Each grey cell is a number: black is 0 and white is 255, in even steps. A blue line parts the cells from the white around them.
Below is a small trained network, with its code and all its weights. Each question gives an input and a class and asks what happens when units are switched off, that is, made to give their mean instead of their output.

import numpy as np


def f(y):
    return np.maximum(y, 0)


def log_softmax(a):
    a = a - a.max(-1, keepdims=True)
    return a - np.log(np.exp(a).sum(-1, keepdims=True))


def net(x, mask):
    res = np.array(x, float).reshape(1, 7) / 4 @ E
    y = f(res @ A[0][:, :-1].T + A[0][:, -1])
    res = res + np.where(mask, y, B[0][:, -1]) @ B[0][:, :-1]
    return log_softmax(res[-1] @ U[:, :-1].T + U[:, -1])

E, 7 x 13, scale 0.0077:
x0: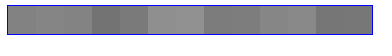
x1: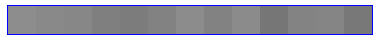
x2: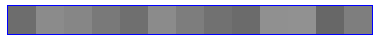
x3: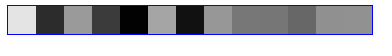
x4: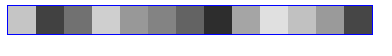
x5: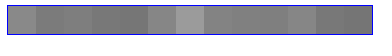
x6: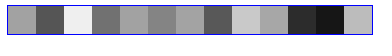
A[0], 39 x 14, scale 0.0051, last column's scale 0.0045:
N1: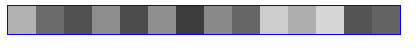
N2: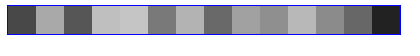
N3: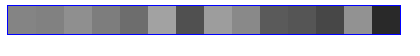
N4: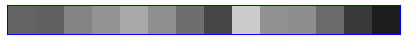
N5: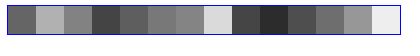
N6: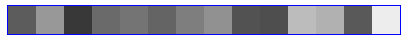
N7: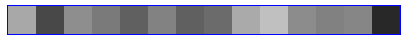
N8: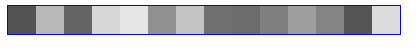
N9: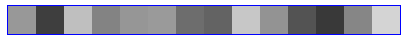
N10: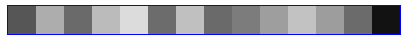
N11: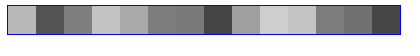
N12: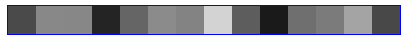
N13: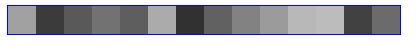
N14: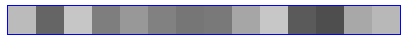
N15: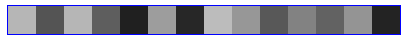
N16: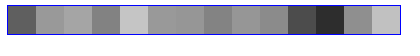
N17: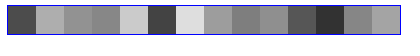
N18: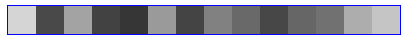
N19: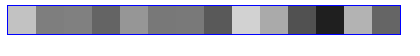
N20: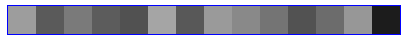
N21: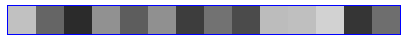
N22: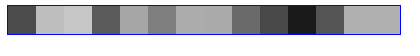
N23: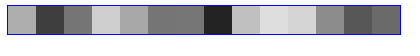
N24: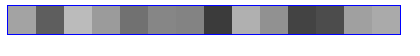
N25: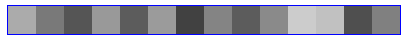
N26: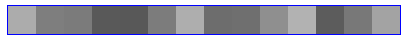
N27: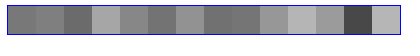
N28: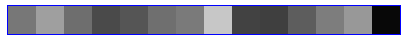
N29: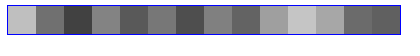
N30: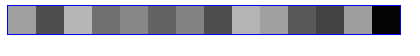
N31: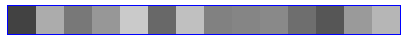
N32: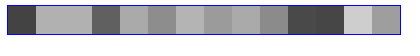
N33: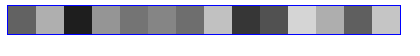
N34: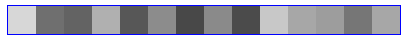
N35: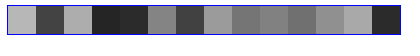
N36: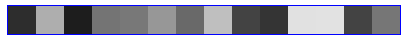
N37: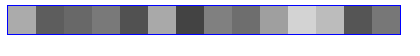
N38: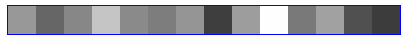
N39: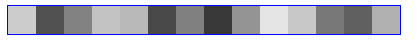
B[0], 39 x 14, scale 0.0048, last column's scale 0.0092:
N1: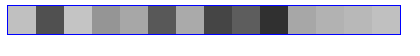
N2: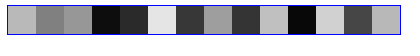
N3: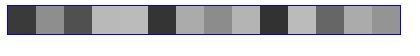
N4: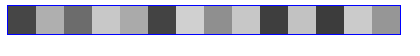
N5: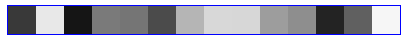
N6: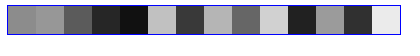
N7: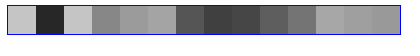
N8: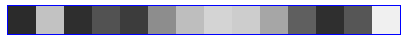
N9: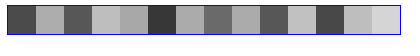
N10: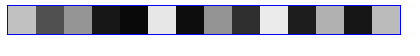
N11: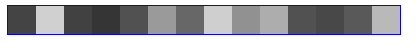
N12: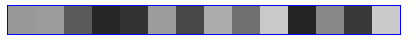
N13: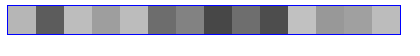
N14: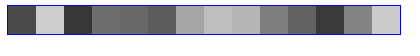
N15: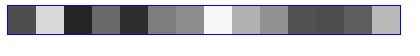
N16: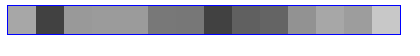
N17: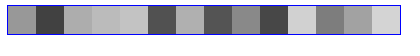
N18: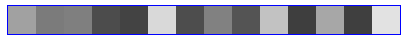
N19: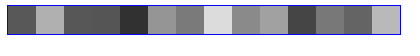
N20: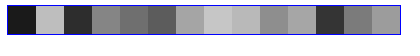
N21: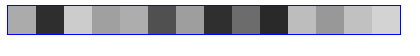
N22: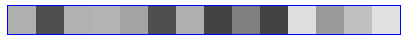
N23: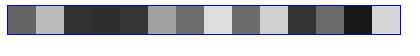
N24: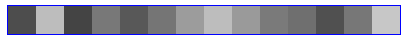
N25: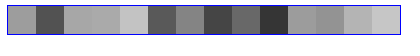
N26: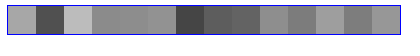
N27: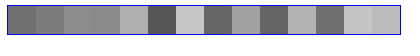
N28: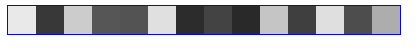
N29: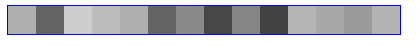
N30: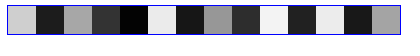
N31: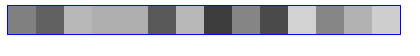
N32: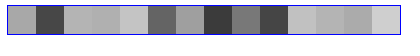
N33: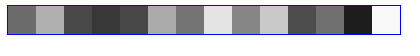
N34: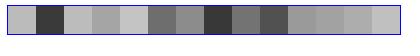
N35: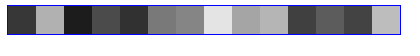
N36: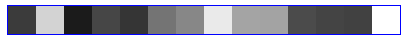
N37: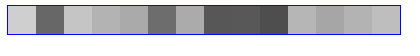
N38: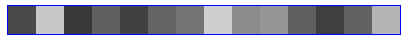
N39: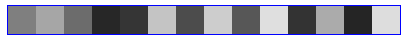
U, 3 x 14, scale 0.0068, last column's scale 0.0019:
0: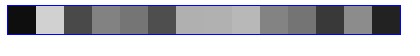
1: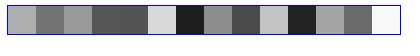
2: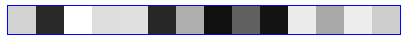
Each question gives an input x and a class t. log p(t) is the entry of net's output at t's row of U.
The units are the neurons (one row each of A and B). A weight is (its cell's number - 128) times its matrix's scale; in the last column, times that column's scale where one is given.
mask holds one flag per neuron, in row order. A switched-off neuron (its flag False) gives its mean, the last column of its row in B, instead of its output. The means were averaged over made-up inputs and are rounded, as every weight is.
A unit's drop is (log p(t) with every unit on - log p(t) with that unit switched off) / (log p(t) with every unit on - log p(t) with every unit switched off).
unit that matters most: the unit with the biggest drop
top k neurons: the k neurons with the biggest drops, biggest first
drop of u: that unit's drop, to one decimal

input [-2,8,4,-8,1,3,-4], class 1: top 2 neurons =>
[N10 N2]
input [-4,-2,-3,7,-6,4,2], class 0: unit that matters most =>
N5
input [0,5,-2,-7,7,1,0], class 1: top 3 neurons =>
[N10 N2 N39]
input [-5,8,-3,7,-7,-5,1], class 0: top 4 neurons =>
[N5 N20 N15 N3]
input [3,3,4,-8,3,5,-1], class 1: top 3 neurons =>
[N10 N2 N5]
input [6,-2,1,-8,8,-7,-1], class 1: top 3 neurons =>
[N10 N2 N39]
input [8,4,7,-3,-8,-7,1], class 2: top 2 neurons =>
[N22 N32]
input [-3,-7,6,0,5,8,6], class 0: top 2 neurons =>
[N9 N14]
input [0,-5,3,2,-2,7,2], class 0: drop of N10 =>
0.1
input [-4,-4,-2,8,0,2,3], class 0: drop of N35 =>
0.2
